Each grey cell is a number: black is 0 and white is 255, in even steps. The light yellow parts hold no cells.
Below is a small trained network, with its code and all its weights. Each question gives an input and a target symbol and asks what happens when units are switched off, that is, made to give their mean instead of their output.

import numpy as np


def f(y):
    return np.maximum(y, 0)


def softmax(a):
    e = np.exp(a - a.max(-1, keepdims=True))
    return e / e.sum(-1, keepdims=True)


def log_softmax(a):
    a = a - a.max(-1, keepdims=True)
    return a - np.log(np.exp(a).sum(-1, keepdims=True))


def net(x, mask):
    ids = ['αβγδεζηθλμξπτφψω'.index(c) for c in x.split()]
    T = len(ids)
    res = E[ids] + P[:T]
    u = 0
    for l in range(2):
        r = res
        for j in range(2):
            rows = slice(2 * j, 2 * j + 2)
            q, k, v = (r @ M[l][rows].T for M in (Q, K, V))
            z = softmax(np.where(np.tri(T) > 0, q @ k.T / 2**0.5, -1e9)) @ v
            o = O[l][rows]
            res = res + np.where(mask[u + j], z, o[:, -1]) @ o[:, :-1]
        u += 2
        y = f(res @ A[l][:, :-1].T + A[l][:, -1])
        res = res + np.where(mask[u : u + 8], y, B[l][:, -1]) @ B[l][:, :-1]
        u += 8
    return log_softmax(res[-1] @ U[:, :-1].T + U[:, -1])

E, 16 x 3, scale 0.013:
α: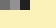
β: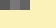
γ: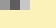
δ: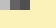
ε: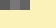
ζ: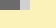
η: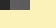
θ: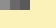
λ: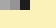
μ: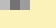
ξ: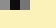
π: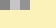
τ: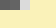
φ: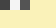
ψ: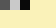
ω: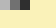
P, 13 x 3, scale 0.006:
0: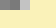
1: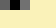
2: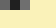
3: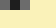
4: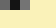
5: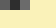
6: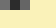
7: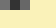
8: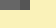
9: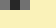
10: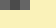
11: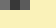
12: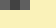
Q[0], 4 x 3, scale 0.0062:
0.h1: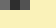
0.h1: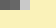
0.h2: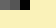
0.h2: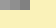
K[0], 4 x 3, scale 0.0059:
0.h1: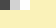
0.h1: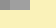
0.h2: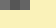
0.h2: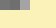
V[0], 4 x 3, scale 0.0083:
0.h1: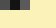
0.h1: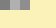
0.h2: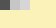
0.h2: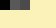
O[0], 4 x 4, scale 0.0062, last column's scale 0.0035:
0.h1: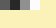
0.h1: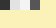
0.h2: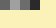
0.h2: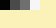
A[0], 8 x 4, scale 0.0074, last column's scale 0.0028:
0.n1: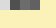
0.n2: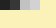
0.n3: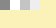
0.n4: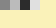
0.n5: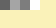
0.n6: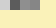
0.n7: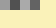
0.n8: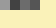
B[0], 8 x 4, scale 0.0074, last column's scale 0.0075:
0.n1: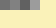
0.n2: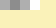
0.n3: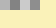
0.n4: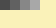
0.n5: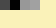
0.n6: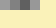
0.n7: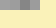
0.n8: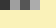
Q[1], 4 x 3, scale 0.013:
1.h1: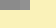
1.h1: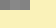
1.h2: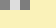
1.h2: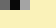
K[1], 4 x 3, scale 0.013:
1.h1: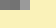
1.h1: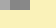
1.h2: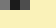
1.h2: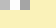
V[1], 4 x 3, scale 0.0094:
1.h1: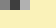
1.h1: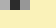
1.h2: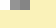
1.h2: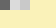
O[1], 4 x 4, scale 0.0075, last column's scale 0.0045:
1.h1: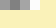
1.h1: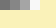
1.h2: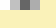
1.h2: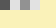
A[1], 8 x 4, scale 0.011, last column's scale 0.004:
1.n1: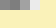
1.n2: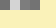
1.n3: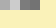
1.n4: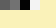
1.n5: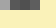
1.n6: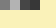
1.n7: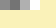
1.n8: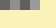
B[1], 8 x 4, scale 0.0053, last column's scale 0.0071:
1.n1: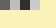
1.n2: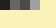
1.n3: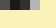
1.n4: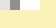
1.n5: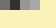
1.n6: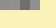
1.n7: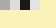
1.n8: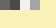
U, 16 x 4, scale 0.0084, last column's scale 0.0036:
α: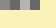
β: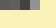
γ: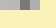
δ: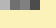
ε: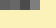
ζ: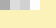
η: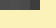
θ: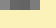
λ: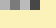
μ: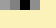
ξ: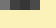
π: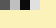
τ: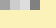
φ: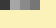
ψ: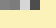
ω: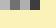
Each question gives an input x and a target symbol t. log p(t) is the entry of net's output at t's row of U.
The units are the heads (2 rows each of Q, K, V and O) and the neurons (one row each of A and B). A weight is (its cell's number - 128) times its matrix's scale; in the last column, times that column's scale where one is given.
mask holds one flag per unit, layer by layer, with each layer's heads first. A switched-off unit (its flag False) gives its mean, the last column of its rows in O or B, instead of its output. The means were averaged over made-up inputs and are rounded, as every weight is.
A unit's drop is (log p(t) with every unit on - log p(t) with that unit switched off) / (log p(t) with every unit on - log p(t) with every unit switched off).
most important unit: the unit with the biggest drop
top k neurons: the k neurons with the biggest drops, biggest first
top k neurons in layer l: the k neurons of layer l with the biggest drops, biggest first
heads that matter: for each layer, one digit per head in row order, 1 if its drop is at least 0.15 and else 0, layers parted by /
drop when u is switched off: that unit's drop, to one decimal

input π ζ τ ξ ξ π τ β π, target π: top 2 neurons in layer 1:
[1.n4 1.n2]
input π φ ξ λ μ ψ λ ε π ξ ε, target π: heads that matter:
11 / 01
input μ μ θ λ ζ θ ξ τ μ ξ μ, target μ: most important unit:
1.h2
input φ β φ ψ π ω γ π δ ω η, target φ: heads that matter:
10 / 01
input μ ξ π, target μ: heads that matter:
11 / 01
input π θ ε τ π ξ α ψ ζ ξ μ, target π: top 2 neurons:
[0.n3 1.n4]
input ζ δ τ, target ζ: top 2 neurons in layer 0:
[0.n2 0.n3]
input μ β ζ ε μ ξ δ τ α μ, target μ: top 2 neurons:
[1.n3 1.n4]
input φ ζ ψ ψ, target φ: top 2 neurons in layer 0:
[0.n3 0.n4]
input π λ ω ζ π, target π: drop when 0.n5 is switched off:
-0.1
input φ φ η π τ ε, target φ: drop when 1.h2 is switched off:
0.9
